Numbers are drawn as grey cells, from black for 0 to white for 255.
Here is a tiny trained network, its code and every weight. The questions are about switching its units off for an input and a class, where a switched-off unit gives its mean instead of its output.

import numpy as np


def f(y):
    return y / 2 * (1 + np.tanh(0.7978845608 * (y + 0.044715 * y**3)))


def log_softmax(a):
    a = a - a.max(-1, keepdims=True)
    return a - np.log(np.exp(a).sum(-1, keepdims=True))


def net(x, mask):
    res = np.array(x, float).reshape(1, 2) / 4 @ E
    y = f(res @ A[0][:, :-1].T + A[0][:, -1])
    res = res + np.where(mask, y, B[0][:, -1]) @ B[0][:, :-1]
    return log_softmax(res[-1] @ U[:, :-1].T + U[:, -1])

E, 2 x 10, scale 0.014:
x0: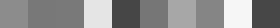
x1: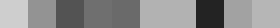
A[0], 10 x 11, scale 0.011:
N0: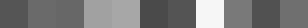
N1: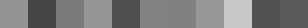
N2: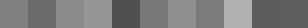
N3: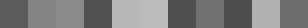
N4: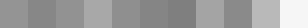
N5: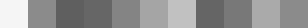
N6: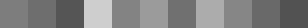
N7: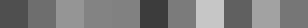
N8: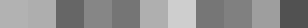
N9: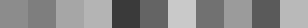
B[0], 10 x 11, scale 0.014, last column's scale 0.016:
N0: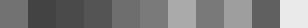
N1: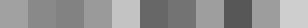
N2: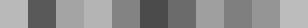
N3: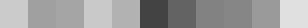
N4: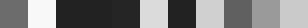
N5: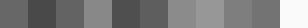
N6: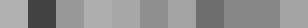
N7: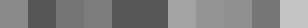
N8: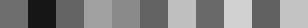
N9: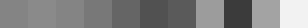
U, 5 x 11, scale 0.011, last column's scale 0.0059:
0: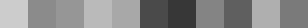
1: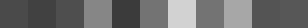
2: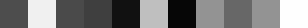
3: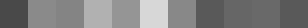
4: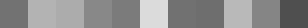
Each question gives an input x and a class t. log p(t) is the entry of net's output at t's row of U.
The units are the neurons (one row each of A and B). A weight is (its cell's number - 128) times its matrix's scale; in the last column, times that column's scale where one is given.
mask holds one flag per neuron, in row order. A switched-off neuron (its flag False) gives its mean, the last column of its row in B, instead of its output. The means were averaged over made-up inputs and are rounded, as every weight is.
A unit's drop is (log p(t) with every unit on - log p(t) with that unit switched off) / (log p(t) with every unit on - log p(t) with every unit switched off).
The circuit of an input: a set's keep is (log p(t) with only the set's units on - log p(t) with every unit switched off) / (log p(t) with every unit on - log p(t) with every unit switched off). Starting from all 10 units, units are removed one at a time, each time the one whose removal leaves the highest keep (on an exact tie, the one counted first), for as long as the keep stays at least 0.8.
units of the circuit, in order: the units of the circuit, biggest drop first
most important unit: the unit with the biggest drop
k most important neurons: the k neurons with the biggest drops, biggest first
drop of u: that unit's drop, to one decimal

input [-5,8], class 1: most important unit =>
N5
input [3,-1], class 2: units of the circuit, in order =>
[N3, N8]
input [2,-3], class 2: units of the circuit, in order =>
[N8, N3]
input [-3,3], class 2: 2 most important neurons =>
[N2, N1]
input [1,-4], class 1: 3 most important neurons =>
[N0, N9, N7]
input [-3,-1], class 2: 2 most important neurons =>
[N2, N1]
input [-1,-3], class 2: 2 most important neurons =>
[N8, N5]
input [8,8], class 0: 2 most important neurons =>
[N1, N9]
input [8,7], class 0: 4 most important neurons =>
[N1, N9, N2, N0]
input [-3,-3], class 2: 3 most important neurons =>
[N8, N2, N1]
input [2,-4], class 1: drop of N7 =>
0.2
